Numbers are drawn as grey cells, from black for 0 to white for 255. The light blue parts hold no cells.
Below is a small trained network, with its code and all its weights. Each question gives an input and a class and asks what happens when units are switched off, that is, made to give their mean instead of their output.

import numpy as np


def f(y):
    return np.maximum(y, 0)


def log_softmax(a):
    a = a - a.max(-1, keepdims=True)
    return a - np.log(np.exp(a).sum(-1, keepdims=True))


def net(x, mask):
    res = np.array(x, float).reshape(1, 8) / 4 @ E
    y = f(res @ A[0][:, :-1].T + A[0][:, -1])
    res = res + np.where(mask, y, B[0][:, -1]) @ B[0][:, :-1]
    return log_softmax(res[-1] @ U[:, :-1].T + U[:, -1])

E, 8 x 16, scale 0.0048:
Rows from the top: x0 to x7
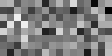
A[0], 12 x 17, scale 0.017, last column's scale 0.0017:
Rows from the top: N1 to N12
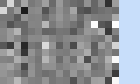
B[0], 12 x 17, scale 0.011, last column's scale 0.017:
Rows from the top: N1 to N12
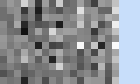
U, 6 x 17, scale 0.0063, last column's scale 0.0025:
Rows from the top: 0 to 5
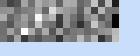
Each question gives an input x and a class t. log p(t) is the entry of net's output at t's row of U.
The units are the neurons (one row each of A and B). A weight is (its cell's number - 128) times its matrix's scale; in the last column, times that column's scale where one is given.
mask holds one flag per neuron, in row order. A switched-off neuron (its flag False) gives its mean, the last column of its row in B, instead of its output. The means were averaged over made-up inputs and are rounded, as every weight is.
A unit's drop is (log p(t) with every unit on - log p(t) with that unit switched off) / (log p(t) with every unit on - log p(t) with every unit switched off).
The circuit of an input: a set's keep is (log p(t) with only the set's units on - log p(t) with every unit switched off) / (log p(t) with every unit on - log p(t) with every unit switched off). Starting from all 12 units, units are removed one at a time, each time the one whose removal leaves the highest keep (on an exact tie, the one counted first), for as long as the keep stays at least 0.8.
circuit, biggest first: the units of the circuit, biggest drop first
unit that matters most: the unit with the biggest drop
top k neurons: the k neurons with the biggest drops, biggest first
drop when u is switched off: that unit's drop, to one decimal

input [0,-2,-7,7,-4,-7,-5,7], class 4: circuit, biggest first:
(N4 N2)
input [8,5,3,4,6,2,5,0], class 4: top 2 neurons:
(N4 N7)
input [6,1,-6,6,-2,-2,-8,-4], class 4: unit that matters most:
N1
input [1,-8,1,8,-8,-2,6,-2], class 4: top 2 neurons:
(N9 N5)
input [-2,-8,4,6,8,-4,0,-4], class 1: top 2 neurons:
(N7 N9)
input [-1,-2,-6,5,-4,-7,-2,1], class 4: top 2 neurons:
(N4 N2)
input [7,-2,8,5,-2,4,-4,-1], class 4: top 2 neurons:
(N5 N12)
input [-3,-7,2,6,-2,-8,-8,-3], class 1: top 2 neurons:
(N10 N8)
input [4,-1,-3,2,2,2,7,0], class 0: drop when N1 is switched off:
0.2
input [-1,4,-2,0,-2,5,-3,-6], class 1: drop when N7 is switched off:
0.2
